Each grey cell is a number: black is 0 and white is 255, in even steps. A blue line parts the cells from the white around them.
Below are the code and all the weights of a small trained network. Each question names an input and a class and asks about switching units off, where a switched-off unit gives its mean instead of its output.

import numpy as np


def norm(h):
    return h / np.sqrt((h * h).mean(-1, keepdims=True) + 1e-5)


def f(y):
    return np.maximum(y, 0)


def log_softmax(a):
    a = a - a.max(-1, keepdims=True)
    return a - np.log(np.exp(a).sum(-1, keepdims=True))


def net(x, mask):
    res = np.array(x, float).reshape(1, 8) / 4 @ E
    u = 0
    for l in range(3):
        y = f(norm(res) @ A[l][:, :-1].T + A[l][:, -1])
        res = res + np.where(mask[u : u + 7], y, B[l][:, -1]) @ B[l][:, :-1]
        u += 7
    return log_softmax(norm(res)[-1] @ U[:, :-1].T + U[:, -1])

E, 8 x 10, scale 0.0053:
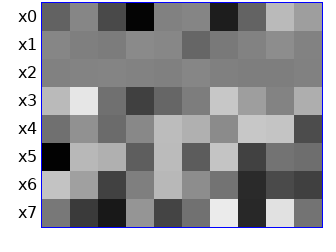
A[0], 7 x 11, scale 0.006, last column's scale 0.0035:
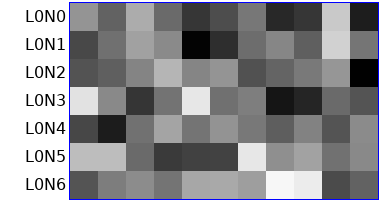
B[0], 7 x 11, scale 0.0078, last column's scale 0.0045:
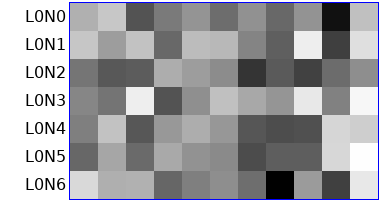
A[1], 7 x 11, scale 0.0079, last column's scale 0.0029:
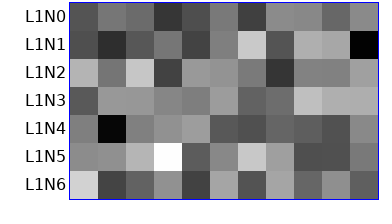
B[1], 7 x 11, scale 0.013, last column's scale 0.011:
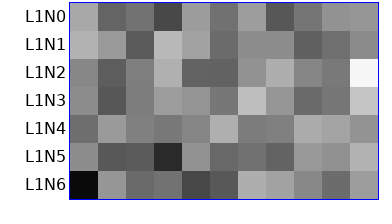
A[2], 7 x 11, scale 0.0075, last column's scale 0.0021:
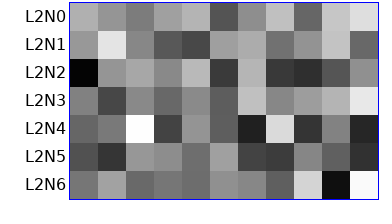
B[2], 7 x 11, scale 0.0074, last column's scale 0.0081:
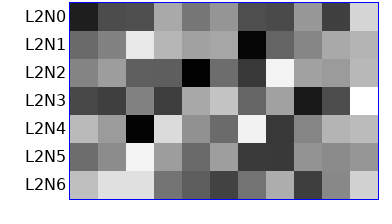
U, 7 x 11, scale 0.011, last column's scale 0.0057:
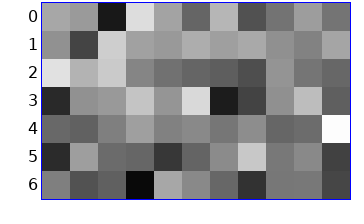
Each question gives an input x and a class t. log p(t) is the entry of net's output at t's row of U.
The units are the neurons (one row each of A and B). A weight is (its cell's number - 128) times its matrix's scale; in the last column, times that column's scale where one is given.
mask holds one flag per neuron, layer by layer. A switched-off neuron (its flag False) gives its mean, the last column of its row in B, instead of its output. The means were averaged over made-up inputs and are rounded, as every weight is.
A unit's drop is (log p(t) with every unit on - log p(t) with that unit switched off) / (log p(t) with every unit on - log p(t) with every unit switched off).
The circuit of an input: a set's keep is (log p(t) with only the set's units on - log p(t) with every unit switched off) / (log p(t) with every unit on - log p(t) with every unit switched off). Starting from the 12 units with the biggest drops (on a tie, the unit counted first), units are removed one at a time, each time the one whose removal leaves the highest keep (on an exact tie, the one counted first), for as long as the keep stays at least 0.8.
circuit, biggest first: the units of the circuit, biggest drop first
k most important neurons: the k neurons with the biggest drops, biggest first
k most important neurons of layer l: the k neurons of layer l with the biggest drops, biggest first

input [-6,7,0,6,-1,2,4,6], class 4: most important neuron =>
[L0N3]
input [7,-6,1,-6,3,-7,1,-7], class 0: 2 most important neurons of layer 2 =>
[L2N4 L2N3]
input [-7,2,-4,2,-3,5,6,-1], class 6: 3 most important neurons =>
[L1N5 L0N1 L0N6]
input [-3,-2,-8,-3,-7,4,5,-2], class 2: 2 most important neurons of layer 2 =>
[L2N6 L2N0]
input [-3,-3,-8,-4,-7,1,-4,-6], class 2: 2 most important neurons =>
[L0N1 L0N0]
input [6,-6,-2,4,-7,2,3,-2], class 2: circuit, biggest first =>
[L0N0 L2N6]
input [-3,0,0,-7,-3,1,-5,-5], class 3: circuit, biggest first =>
[L0N2 L1N4]
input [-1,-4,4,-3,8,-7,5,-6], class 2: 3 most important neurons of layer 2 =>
[L2N6 L2N3 L2N0]
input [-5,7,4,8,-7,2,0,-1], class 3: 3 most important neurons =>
[L0N5 L2N1 L0N6]
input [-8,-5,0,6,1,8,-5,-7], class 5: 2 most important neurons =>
[L2N2 L0N3]
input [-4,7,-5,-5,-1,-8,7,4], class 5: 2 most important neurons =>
[L1N6 L0N1]
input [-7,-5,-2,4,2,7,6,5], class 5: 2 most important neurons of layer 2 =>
[L2N2 L2N4]
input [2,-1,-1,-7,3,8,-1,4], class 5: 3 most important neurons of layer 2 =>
[L2N2 L2N1 L2N0]
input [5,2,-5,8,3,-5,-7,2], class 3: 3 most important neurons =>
[L0N5 L2N1 L0N3]
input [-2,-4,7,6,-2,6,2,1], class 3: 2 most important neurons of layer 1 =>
[L1N6 L1N2]
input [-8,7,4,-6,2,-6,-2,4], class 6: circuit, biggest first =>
[L1N5 L1N2]
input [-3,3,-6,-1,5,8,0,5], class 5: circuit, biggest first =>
[L2N2]
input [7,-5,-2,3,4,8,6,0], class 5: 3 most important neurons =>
[L2N2 L1N5 L0N1]
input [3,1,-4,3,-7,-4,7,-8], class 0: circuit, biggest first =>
[L2N4 L0N6]
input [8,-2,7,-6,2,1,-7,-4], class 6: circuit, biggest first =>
[L1N0]
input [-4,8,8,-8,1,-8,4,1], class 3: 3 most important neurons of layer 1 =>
[L1N4 L1N2 L1N3]
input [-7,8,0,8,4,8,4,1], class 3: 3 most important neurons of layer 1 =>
[L1N6 L1N2 L1N3]
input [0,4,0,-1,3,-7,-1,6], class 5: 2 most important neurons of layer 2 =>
[L2N4 L2N6]
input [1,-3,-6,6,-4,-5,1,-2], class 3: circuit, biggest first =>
[L2N1 L2N0]
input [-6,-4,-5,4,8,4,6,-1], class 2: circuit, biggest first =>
[L2N6 L1N3]
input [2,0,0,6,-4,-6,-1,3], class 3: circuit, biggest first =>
[L0N5 L2N1]
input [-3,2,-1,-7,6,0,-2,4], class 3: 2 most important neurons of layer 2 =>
[L2N5 L2N4]
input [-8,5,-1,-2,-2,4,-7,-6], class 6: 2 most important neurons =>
[L1N5 L0N3]
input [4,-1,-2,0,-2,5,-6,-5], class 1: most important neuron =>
[L0N1]
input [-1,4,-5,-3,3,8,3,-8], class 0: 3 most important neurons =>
[L2N4 L1N6 L2N3]
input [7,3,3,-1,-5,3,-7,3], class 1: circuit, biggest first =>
[L0N1 L1N3]
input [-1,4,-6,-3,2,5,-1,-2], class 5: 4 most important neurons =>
[L2N2 L0N3 L0N1 L2N1]
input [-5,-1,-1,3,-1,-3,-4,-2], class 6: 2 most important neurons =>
[L1N5 L0N3]
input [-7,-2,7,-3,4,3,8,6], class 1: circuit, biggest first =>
[L0N3]
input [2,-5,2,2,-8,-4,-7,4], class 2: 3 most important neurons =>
[L0N0 L0N1 L2N6]
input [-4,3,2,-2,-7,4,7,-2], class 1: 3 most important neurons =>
[L0N3 L1N2 L0N6]
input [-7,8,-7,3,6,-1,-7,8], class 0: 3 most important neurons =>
[L1N1 L0N3 L0N5]
